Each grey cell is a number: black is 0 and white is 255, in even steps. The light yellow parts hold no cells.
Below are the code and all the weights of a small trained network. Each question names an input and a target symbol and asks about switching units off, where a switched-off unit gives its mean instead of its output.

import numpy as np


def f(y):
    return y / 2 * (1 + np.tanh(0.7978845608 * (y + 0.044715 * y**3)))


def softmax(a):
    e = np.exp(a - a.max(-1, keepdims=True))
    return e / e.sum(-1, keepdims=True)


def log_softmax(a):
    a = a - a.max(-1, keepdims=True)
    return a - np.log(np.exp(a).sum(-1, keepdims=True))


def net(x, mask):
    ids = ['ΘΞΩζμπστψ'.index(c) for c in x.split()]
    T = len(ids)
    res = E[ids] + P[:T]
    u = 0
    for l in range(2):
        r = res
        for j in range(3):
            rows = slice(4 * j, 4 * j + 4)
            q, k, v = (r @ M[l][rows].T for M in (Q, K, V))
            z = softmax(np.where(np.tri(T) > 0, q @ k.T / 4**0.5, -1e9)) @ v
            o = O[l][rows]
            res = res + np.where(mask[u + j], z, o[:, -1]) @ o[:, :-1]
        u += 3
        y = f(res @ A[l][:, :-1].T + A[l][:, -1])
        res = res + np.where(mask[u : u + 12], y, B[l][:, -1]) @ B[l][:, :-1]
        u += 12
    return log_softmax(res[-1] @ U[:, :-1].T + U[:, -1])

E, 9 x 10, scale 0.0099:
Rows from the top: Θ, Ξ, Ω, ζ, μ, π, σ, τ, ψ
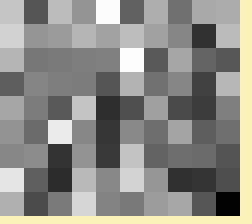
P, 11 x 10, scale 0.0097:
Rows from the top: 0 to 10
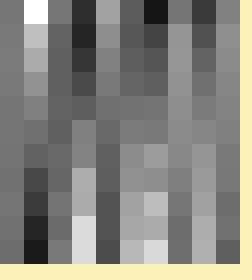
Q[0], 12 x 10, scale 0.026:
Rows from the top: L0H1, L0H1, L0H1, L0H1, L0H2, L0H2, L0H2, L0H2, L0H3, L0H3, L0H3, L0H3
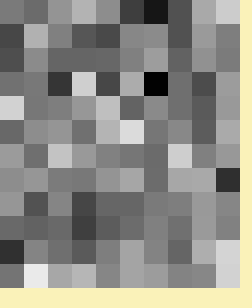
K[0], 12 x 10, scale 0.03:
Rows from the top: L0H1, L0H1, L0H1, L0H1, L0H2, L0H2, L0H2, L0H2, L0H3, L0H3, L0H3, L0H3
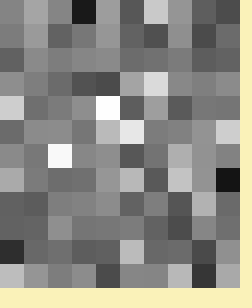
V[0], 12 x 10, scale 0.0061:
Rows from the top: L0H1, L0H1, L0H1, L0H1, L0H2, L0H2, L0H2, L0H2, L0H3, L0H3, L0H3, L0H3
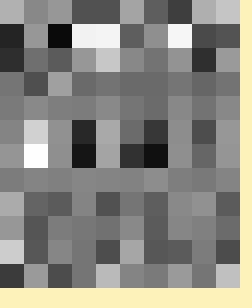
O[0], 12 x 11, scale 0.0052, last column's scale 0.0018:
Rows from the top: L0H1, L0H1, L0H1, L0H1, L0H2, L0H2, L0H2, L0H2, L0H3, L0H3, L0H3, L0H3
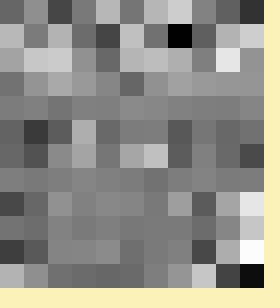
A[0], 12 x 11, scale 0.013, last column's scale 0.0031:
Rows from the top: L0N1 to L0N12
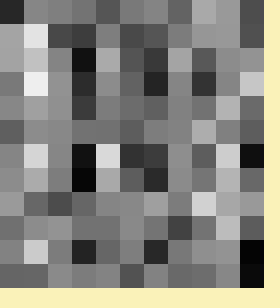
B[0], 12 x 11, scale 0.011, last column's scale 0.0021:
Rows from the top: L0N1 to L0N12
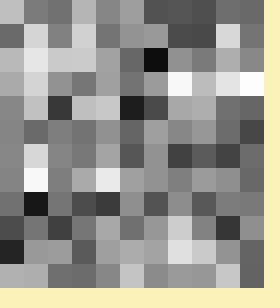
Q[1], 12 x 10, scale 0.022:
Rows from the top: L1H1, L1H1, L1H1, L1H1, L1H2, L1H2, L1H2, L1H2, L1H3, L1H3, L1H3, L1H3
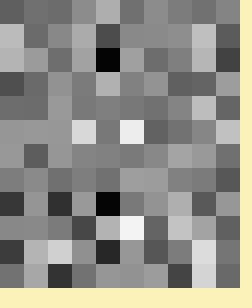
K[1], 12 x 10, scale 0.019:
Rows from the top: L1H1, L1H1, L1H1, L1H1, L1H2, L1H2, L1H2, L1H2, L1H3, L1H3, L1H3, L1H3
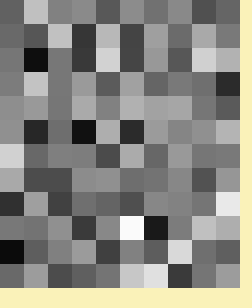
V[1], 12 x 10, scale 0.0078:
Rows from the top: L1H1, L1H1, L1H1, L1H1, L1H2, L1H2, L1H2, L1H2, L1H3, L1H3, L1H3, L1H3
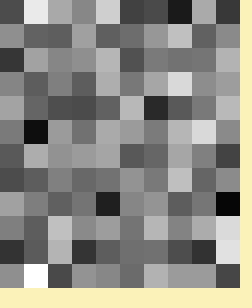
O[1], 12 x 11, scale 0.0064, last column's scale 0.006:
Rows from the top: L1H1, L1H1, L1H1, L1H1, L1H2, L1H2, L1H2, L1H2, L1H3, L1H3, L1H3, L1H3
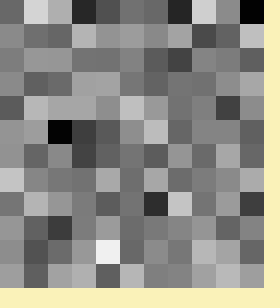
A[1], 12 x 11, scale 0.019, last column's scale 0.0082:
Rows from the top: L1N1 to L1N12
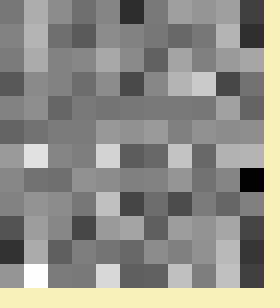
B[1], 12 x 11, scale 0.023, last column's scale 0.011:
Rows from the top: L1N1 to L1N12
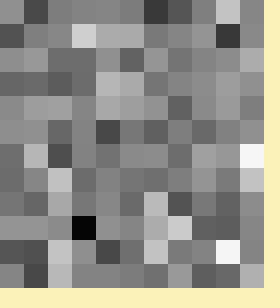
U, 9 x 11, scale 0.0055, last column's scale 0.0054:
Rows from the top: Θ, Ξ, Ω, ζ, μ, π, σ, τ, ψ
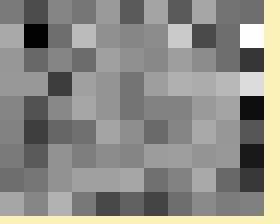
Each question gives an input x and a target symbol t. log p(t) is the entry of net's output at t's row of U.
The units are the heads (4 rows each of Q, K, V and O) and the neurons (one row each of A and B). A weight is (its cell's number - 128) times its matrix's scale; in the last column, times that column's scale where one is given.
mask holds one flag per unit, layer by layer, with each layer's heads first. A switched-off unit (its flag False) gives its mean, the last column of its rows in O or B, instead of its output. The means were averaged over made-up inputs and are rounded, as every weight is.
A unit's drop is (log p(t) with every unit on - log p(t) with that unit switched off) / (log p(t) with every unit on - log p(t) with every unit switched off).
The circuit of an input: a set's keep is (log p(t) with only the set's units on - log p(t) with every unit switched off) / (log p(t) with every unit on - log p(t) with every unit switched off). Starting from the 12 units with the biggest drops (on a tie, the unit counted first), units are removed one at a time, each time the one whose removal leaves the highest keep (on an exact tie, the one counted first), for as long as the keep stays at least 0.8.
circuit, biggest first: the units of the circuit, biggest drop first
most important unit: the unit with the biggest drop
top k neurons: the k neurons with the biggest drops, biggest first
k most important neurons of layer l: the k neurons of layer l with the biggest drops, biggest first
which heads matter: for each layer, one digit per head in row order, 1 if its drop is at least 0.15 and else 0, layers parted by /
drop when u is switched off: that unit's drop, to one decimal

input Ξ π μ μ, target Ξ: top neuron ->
L0N4
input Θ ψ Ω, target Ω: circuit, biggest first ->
L1N10; L0N11
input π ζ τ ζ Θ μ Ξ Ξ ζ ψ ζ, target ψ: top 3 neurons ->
L0N7; L0N8; L0N3
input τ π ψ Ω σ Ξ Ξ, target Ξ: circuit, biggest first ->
L0N4; L1N7
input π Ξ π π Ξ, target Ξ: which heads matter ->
010 / 000
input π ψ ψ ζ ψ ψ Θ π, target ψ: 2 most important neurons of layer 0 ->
L0N7; L0N9
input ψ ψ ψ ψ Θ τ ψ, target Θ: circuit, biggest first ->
L1H1; L0N7; L1N9
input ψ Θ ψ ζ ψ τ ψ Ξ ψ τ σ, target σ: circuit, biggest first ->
L1H1; L1N11; L1N10; L0N7
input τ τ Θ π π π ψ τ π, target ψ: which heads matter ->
110 / 101
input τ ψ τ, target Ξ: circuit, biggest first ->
L0H2; L1N7
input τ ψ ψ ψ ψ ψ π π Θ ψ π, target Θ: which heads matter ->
111 / 101
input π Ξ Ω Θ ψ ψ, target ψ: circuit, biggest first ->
L1H1; L0N7
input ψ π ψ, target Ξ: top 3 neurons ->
L0N4; L1N7; L1N3
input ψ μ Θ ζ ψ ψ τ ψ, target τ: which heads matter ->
011 / 110
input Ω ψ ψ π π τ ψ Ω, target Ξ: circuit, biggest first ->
L1N7
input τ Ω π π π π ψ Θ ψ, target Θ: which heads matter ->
011 / 101
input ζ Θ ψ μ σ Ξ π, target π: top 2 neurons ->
L1N4; L1N1
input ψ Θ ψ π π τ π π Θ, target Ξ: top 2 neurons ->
L1N7; L0N9
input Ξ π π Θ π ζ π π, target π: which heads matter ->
111 / 101
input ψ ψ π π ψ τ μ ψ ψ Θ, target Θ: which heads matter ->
010 / 000
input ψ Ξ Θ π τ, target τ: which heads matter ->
011 / 100
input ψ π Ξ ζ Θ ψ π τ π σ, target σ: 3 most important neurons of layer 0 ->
L0N7; L0N11; L0N2
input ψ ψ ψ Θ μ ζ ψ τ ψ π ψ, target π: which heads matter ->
110 / 100
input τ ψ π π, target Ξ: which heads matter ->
010 / 000
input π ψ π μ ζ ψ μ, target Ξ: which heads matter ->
000 / 000
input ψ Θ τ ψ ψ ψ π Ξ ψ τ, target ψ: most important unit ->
L0H2
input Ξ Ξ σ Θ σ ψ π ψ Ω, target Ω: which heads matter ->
010 / 100
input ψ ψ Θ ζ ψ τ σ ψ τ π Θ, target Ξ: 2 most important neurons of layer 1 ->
L1N7; L1N8
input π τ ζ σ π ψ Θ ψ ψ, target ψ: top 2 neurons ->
L0N7; L0N9
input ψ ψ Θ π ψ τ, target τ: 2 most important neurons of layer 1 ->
L1N2; L1N5
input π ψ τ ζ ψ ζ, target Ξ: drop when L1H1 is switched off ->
0.1
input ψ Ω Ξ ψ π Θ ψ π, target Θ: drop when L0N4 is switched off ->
0.3
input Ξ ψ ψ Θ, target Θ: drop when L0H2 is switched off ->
-0.1
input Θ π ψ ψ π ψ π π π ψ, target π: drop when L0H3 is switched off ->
0.3
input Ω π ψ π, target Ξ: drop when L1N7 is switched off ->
0.4
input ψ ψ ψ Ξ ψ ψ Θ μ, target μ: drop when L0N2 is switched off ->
0.3
